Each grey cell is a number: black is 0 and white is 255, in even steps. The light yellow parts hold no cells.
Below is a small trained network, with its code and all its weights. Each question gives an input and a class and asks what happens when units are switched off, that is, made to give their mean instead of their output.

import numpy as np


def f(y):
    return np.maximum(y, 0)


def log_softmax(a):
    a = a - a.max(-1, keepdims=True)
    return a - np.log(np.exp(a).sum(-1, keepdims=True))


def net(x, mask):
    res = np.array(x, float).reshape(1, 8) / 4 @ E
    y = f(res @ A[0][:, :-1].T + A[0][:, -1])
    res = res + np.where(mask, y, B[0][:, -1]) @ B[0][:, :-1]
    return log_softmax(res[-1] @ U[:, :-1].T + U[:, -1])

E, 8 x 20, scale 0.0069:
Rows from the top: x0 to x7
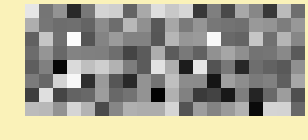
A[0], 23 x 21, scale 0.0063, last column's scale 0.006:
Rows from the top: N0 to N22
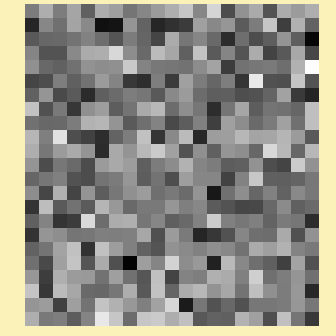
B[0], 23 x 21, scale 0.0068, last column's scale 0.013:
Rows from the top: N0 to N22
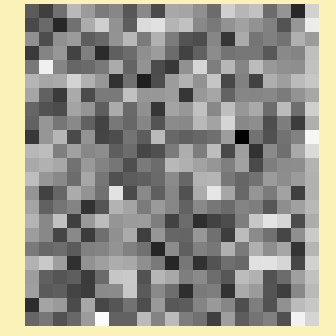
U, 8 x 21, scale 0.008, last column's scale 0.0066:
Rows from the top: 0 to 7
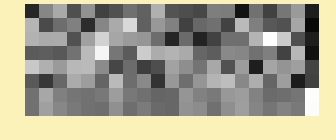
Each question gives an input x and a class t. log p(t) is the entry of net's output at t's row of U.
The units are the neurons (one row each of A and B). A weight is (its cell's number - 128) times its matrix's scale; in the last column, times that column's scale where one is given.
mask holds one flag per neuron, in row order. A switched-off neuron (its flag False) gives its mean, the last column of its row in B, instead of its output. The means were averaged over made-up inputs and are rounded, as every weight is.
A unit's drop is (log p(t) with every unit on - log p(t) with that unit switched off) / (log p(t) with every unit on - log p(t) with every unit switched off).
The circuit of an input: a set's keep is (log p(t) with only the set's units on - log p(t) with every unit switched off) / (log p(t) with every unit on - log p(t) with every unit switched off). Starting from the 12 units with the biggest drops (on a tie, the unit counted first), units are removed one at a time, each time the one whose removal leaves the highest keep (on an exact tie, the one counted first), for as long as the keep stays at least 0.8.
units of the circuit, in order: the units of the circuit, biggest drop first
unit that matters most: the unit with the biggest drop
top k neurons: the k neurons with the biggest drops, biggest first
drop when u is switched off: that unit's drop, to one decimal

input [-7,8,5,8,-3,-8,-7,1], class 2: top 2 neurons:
[N15, N16]
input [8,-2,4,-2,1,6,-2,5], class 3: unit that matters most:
N22
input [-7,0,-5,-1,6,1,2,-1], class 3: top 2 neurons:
[N1, N9]
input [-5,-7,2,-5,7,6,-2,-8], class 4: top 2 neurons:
[N5, N9]
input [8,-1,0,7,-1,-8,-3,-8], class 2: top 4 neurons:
[N15, N1, N10, N4]
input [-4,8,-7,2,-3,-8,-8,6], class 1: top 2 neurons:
[N20, N18]
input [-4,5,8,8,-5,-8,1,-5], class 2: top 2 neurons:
[N15, N7]
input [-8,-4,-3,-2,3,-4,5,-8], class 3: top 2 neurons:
[N1, N10]
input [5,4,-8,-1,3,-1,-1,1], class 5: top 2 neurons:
[N7, N13]
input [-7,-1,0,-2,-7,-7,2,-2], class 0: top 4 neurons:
[N9, N18, N22, N0]
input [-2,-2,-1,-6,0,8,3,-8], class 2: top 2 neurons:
[N18, N10]
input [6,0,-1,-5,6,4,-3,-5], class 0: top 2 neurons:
[N3, N21]
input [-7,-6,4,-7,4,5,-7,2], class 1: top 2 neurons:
[N20, N19]
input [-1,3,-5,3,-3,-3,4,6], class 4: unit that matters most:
N10
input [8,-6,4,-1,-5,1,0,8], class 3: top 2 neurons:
[N22, N5]
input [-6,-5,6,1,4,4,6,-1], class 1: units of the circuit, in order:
[N14, N2]
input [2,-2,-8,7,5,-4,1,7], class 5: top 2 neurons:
[N7, N8]
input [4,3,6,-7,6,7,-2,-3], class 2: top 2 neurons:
[N18, N9]
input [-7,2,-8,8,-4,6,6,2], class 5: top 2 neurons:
[N13, N22]
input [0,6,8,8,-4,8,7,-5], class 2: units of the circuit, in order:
[N18]
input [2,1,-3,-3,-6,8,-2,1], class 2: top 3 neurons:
[N18, N21, N3]
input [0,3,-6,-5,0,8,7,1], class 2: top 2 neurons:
[N18, N19]
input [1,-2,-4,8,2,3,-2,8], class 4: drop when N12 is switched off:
0.0
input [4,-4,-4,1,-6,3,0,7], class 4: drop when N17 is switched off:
0.1
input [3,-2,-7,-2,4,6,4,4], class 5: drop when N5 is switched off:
0.1
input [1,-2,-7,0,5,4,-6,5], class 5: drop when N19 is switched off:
-0.1
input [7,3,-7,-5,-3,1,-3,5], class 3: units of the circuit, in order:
[N22]
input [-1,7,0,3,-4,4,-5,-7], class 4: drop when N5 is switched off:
1.0
